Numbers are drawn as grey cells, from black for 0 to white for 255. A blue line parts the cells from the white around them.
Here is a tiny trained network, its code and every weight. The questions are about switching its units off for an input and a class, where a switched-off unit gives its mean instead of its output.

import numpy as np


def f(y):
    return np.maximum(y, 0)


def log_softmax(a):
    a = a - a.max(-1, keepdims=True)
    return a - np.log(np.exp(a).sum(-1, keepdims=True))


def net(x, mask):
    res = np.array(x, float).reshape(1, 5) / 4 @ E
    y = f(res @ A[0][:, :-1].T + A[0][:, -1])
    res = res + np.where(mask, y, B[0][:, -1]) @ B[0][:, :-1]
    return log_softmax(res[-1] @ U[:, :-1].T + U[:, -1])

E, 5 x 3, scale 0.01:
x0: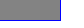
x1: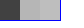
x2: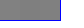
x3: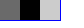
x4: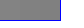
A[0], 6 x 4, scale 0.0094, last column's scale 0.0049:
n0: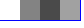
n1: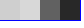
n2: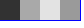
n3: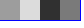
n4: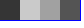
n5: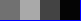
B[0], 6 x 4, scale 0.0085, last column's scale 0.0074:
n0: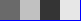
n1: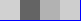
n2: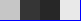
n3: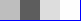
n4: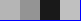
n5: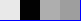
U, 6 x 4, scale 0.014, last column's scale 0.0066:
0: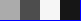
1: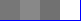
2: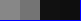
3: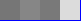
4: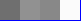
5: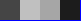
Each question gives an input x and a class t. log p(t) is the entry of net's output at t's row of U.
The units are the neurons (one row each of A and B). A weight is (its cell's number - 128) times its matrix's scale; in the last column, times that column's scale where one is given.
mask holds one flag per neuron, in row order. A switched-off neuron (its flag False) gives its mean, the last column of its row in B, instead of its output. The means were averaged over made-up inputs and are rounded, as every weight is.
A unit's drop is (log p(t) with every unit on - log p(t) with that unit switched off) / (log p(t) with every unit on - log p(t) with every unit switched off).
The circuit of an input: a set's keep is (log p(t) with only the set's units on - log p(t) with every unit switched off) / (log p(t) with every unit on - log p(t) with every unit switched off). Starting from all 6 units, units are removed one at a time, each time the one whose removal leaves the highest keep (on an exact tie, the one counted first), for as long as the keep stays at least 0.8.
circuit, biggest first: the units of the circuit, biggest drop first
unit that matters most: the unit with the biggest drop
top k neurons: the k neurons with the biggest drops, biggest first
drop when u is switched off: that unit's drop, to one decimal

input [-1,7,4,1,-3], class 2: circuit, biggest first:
n2, n4
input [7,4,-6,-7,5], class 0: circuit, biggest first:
n3, n1
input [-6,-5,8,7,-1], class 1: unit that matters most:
n3
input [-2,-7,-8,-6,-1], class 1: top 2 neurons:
n0, n3
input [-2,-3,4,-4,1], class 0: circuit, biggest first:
n3, n1
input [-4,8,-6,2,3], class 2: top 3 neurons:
n2, n4, n3
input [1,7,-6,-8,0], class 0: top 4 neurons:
n3, n1, n5, n0
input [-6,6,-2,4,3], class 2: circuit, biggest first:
n2, n3
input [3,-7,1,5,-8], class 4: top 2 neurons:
n2, n4
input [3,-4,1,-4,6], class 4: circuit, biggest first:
n2, n4
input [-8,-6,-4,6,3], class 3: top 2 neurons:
n3, n1
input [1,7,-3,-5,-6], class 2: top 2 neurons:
n4, n2
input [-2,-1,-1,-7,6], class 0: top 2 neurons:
n3, n1
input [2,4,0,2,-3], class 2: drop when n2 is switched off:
0.5
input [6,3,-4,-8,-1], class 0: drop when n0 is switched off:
0.0
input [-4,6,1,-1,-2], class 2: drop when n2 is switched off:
0.4
